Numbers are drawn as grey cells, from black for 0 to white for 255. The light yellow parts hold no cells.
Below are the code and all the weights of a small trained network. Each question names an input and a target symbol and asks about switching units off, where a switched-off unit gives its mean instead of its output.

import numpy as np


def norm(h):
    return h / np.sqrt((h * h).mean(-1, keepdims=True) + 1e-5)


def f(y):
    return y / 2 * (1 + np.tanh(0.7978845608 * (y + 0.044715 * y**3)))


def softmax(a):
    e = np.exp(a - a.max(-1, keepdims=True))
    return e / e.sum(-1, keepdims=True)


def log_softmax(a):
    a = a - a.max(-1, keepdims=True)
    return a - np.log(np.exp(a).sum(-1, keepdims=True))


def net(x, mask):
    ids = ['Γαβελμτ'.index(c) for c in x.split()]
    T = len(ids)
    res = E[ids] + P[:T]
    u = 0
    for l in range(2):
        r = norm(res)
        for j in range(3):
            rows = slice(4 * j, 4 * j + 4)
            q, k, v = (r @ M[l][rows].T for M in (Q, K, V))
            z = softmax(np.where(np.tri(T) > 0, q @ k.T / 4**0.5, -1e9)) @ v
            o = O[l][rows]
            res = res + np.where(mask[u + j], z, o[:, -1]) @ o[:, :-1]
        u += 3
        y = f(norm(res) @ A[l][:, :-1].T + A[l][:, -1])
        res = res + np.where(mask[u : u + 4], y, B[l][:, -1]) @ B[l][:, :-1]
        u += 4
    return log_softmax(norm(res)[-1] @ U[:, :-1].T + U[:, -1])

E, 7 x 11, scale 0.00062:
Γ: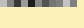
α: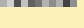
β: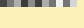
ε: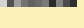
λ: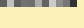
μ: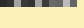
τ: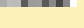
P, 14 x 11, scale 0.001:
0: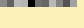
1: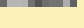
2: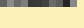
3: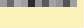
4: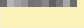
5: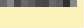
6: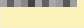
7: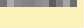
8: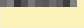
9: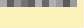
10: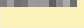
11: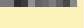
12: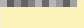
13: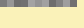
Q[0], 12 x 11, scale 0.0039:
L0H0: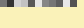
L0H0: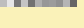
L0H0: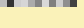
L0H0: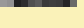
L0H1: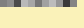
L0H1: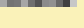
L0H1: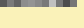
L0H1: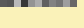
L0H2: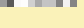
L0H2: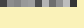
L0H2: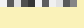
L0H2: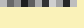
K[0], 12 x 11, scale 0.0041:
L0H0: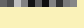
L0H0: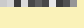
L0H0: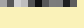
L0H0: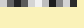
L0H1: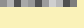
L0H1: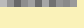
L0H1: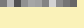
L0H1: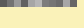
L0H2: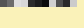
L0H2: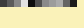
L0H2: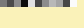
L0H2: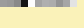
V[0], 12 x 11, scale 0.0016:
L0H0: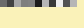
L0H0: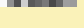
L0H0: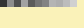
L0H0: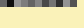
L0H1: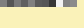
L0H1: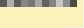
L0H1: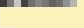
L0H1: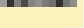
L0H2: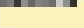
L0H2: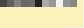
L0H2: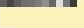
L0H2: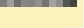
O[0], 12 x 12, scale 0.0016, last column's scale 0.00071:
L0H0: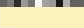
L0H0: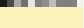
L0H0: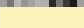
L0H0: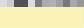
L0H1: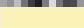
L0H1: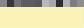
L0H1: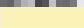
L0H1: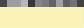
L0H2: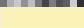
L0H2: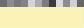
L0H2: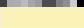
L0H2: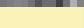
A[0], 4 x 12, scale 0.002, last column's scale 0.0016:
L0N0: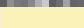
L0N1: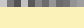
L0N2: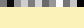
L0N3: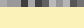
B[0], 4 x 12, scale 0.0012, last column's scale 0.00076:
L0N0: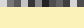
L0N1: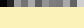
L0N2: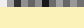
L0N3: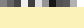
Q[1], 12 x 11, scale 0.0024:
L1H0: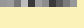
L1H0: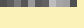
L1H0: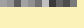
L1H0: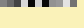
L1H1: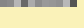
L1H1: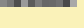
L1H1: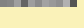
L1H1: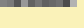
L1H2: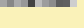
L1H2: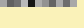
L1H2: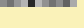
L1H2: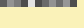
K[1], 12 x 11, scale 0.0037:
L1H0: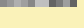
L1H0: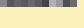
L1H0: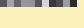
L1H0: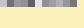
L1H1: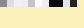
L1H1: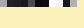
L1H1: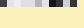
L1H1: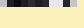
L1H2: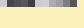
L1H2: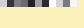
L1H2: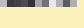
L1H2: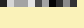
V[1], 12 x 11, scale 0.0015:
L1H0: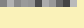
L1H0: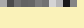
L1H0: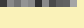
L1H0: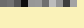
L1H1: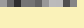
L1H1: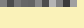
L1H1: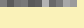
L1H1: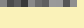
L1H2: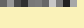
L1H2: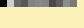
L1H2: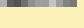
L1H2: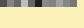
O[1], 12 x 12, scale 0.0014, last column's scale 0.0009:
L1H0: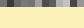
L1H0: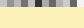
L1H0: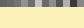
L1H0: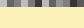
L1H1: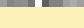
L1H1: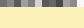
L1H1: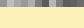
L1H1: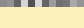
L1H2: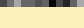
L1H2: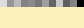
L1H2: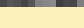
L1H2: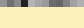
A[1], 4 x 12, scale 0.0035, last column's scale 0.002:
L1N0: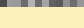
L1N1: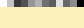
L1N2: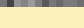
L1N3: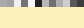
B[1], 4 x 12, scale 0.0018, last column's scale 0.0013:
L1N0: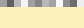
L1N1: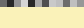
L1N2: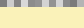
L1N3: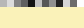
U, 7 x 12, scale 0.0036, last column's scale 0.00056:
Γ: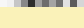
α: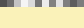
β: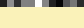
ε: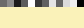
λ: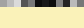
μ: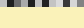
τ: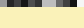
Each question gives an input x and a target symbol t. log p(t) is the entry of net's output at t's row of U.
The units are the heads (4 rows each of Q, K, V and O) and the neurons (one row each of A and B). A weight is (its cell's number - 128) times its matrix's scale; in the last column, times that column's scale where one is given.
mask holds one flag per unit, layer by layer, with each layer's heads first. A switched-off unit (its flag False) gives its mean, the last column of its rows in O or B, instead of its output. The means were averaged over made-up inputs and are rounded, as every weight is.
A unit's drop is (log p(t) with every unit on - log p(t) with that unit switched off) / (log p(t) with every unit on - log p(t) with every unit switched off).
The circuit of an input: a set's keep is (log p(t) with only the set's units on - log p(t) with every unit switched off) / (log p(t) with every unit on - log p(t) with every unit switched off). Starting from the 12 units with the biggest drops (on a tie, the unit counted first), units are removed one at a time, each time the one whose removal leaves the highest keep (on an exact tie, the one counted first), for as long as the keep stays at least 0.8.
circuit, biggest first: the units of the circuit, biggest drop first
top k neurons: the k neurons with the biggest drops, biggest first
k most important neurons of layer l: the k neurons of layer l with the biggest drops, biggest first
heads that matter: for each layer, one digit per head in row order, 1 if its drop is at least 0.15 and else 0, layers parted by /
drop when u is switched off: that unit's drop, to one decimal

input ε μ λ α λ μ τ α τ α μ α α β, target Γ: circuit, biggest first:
(L1N3)
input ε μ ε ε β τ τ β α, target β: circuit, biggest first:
(L0H0 L0H2)
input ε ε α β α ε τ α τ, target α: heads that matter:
100 / 000
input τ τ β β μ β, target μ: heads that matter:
100 / 010
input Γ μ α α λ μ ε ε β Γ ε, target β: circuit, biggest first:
(L0H0 L0N3 L1H0 L0H2)
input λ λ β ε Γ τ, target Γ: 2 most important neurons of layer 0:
(L0N0 L0N2)
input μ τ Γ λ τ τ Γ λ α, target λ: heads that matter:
101 / 000
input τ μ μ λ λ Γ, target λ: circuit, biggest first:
(L0H0 L0H2)
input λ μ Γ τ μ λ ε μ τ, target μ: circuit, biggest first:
(L0H0 L1N1)
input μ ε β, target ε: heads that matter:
100 / 011
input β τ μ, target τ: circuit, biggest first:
(L0H2 L1N3)
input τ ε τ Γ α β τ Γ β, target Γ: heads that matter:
000 / 001
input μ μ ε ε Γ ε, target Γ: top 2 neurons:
(L0N0 L1N3)
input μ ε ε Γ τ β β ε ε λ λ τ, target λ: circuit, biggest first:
(L0H0)
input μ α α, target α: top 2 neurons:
(L0N3 L1N3)
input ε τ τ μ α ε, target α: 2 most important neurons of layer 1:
(L1N2 L1N3)
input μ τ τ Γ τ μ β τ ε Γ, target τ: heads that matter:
001 / 001
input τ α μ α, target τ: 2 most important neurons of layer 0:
(L0N3 L0N1)
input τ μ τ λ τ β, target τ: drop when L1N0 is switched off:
0.1
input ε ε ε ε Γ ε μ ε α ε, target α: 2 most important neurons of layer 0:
(L0N0 L0N1)
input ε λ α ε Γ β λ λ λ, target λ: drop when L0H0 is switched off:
0.8
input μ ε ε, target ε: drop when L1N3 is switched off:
0.2
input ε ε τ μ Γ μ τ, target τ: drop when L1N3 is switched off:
0.0
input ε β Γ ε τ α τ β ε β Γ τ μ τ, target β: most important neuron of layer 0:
(L0N3)
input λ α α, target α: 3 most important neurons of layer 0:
(L0N3 L0N2 L0N0)
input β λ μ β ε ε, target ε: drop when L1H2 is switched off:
0.2
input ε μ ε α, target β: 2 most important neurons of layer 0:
(L0N2 L0N1)
